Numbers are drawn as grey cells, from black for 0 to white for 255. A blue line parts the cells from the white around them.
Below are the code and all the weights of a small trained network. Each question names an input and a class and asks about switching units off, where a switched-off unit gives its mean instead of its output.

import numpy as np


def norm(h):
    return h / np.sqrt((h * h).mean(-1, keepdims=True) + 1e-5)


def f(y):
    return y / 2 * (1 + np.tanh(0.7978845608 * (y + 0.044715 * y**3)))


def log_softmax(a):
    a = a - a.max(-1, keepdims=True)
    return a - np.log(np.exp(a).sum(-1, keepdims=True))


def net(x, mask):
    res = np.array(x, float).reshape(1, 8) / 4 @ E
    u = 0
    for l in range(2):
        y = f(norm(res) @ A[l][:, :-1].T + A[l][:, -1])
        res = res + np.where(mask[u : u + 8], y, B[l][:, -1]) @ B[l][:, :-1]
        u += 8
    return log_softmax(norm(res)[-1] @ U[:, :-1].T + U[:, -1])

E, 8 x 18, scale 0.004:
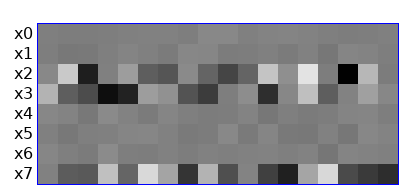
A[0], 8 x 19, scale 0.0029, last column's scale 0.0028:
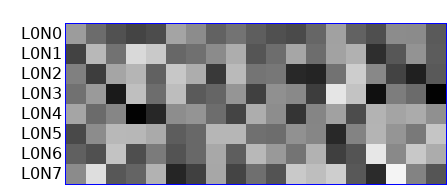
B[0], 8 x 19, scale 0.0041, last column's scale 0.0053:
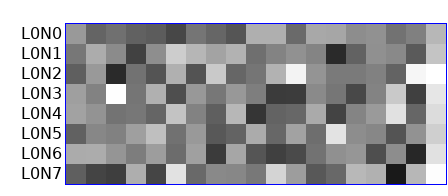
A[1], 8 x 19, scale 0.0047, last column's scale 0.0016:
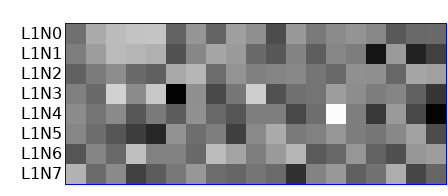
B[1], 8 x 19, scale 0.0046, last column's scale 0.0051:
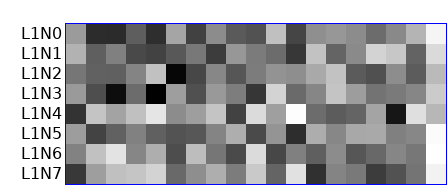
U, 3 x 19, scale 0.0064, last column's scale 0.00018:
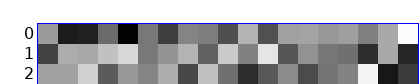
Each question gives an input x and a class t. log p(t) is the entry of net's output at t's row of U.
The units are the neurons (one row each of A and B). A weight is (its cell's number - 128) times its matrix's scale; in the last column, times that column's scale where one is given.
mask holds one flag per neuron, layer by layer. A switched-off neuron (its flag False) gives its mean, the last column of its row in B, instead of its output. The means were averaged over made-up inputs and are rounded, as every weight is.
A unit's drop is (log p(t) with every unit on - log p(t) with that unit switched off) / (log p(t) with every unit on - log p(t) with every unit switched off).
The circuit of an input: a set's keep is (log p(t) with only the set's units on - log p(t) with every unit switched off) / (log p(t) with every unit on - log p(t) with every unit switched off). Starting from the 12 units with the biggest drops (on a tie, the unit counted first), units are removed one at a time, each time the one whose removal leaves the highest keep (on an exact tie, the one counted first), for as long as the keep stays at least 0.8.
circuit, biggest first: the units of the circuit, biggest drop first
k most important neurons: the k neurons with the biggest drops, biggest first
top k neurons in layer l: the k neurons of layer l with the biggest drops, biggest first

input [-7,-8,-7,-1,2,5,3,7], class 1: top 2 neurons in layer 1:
(L1N6 L1N0)
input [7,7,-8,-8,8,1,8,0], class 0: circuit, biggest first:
(L1N0 L0N7 L1N3 L0N5)
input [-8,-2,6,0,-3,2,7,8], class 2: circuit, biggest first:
(L0N3)
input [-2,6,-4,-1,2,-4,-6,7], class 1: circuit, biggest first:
(L1N6 L0N2)
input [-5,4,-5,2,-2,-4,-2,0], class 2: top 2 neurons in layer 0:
(L0N6 L0N7)
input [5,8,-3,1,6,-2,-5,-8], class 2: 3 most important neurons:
(L0N4 L1N5 L1N7)
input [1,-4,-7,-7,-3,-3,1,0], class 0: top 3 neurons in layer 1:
(L1N0 L1N3 L1N7)
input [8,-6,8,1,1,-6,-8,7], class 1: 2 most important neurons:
(L1N4 L0N4)
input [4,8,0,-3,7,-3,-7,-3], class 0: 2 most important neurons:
(L0N2 L0N6)
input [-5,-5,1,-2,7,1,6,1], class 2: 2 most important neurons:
(L0N1 L1N3)
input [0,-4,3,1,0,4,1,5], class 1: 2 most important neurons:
(L1N4 L0N3)
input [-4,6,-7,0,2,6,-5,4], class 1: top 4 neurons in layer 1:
(L1N0 L1N6 L1N3 L1N1)
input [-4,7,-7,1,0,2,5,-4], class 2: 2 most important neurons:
(L0N4 L1N7)
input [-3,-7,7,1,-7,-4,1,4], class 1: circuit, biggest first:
(L1N4)
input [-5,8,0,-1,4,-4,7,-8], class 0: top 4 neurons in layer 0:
(L0N2 L0N6 L0N5 L0N1)
